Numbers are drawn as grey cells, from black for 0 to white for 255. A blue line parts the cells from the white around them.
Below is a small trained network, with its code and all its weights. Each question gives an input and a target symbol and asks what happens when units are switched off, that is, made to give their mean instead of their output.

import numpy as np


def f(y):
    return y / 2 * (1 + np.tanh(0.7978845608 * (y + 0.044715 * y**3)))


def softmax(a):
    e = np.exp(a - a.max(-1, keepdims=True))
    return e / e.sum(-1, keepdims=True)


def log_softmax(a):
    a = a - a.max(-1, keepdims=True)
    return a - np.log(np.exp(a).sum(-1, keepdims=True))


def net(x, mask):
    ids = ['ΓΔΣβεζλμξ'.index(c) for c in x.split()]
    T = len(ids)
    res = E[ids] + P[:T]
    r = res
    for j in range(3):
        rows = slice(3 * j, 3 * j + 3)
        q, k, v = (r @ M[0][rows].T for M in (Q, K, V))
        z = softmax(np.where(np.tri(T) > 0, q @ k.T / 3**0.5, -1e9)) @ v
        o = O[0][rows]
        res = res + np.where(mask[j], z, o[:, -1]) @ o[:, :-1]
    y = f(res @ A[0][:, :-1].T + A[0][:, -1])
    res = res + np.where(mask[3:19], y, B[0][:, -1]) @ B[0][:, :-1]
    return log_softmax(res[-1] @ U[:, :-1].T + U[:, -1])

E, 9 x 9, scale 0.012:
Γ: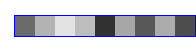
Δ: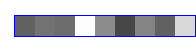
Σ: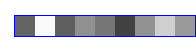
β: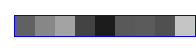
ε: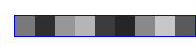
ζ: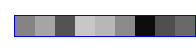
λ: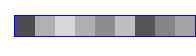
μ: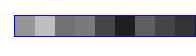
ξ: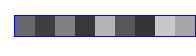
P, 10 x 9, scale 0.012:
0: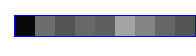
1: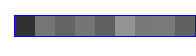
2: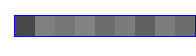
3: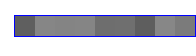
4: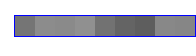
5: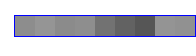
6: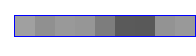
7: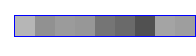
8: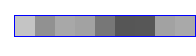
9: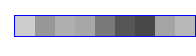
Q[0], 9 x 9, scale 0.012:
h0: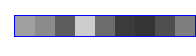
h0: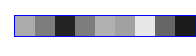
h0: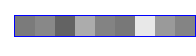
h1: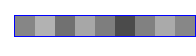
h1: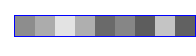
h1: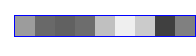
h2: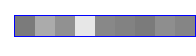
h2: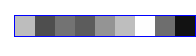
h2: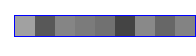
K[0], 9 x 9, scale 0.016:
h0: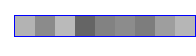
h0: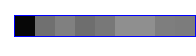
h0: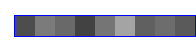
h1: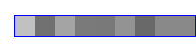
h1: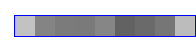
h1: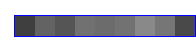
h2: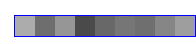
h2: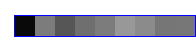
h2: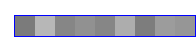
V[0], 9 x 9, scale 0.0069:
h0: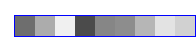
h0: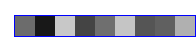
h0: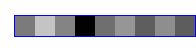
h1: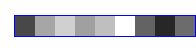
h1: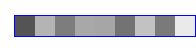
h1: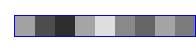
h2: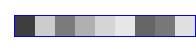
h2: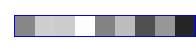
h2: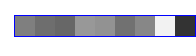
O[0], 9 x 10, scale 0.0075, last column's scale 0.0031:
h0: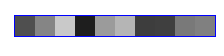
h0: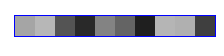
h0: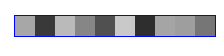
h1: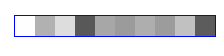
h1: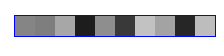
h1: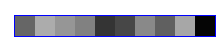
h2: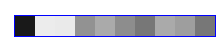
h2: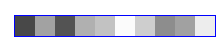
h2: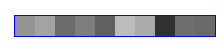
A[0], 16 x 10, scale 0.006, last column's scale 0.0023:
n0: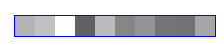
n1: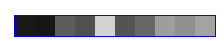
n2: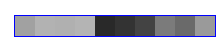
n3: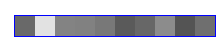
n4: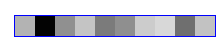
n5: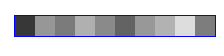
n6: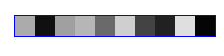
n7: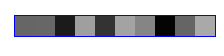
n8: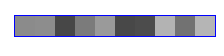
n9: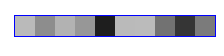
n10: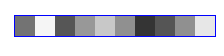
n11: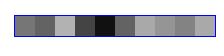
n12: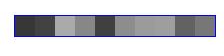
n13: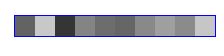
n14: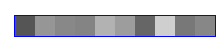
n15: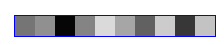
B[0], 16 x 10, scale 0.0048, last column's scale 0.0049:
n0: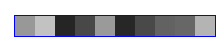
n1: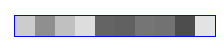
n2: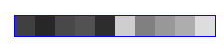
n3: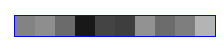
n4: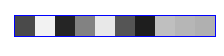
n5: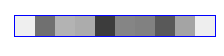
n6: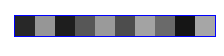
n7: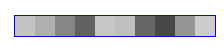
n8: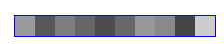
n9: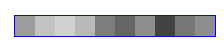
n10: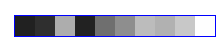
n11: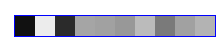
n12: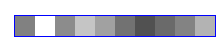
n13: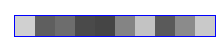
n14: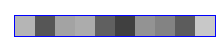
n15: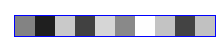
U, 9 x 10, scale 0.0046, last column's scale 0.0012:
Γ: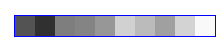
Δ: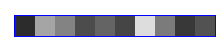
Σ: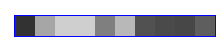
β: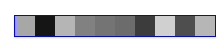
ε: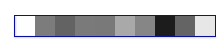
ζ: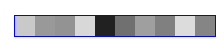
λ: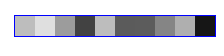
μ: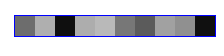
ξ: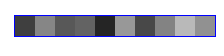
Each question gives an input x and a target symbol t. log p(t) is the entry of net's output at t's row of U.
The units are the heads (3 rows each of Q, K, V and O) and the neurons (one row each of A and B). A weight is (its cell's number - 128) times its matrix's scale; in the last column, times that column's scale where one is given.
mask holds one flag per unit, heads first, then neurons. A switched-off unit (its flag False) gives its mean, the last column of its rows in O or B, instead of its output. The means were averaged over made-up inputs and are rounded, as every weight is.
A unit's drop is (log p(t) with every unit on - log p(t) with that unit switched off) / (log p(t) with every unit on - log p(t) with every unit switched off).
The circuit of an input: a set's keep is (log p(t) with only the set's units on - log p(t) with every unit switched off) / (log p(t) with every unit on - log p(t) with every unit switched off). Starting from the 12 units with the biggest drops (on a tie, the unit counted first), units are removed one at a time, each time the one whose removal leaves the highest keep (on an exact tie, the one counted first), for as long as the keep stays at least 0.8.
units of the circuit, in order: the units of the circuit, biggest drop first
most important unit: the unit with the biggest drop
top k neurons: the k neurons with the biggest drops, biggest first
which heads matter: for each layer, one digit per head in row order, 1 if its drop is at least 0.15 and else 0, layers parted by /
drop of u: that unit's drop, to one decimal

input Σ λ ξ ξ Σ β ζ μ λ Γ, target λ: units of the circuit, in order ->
[h1 n0]
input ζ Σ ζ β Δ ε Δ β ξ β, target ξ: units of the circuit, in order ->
[n2 h0 n11 h2]
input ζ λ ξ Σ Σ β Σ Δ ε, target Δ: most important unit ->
h1
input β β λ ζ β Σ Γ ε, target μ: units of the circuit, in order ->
[n4 h2]
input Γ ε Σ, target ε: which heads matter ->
001
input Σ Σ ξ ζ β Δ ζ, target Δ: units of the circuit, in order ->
[h0 n10 n15]
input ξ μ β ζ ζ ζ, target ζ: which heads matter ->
110
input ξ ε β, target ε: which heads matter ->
011
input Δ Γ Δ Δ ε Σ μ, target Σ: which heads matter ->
110
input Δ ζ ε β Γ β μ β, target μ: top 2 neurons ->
[n4 n6]
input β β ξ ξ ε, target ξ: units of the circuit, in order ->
[h1 n2 h0]
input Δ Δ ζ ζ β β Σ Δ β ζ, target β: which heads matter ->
001
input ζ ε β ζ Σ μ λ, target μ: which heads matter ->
101
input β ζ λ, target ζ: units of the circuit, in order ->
[h0 h1]
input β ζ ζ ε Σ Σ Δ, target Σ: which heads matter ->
100
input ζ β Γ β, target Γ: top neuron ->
[n10]
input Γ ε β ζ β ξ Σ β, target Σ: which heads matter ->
110
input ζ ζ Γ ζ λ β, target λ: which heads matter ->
111
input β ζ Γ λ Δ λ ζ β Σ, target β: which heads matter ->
011
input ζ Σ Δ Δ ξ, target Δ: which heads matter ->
110
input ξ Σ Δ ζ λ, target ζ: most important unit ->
n5
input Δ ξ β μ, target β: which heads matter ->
110
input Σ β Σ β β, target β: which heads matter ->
111
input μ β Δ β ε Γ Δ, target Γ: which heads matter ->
001
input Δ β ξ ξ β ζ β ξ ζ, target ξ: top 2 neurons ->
[n2 n10]
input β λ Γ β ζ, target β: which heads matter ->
101
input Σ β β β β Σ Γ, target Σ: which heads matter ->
100
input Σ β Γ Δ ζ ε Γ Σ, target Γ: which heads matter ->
001
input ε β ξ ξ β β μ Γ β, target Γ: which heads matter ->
011
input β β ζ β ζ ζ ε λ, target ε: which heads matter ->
001
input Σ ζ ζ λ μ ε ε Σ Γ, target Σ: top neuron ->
[n9]
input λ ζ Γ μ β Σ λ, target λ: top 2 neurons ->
[n0 n2]
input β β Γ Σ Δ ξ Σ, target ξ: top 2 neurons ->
[n2 n15]
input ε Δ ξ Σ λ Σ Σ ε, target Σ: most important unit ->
h0
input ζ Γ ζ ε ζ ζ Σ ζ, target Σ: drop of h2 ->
0.2
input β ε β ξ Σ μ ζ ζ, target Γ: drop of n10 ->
0.4
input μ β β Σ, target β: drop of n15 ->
0.1
